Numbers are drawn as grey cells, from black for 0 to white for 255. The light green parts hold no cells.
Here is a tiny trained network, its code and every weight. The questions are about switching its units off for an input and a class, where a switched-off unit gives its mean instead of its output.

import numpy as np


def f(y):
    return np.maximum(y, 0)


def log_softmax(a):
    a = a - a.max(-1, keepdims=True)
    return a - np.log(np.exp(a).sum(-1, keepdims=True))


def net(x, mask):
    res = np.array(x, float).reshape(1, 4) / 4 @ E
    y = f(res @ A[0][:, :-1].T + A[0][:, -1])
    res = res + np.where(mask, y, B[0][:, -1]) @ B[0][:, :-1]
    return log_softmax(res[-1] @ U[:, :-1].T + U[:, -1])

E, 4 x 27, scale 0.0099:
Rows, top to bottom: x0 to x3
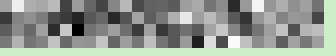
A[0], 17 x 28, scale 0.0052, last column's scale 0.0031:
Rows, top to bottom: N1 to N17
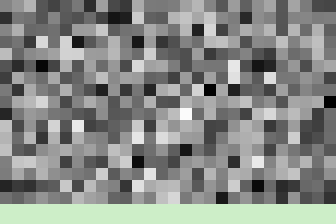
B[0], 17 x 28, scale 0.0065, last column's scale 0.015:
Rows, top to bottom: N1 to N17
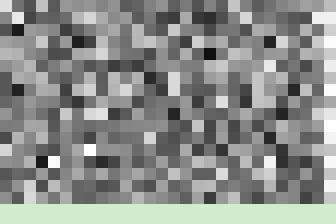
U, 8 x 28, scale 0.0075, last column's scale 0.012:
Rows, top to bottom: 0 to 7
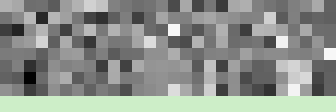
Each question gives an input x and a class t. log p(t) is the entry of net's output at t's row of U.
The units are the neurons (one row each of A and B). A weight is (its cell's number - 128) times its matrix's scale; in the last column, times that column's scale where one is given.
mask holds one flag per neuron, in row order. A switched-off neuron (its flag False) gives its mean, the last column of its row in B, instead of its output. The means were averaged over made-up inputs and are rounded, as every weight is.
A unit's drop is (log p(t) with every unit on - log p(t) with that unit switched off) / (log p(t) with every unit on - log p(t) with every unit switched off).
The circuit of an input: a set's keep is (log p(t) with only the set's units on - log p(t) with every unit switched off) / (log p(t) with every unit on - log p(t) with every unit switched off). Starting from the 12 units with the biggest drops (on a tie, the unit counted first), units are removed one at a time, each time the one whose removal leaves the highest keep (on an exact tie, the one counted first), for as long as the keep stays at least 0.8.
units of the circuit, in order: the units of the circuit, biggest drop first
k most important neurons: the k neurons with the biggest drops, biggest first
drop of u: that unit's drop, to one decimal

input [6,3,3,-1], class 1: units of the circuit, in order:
N14
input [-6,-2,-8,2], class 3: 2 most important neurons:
N12; N14
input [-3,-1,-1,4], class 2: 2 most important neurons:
N14; N3
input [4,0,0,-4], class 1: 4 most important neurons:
N14; N3; N7; N15
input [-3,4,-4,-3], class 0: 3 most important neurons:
N4; N2; N14
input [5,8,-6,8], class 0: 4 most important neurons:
N10; N2; N8; N1
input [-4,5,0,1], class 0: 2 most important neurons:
N2; N14
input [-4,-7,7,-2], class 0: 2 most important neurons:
N13; N5
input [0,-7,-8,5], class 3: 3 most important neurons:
N12; N11; N2
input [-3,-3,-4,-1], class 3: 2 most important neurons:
N14; N2
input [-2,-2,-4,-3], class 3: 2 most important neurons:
N14; N3
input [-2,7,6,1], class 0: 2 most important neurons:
N2; N10
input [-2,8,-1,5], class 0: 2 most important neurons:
N2; N10
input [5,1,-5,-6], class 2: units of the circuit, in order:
N8
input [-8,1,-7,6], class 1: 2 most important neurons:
N16; N6
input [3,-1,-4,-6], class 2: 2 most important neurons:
N8; N4
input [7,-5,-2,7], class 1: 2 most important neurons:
N14; N8
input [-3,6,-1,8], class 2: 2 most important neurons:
N3; N7
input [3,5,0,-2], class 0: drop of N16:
0.0
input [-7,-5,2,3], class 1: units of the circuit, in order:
N16
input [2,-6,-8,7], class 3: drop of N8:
0.4
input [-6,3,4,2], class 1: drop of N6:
0.1
